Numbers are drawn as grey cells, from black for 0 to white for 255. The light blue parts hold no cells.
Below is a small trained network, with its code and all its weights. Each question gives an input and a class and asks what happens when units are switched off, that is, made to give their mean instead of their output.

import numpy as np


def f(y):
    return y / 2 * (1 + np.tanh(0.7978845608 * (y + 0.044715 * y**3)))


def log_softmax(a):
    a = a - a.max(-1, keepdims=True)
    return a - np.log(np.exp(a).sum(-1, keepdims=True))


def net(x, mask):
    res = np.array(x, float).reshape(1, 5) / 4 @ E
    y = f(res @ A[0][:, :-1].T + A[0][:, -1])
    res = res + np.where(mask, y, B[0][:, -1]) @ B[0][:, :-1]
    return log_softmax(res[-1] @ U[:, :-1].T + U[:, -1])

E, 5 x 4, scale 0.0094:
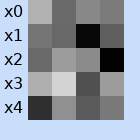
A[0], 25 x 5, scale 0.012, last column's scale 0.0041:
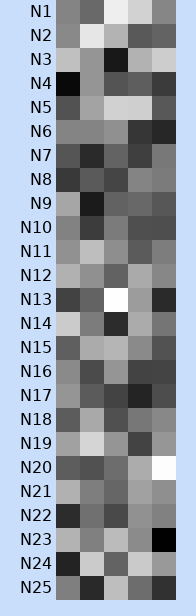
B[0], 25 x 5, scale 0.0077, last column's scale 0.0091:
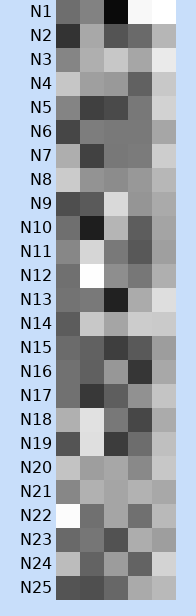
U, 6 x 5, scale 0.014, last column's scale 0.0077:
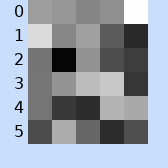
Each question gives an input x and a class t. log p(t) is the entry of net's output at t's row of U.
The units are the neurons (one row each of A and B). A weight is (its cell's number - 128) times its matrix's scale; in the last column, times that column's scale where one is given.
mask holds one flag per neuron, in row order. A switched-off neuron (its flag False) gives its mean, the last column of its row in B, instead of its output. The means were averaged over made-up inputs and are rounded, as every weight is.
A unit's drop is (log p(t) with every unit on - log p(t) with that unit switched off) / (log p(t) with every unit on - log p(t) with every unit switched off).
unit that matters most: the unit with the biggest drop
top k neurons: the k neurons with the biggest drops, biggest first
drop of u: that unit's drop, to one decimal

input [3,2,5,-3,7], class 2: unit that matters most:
N17
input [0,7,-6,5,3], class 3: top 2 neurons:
(N14 N3)
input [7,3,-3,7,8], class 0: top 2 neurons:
(N18 N9)
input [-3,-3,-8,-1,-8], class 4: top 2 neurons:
(N1 N5)
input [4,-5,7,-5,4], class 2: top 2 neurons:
(N7 N10)
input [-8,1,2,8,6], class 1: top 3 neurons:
(N24 N22 N4)
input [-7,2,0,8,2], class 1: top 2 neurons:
(N24 N1)
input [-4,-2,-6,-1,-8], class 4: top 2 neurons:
(N1 N5)
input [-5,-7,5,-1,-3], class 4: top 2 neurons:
(N13 N1)
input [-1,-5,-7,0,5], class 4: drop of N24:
0.0
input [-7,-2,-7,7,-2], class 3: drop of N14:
0.1
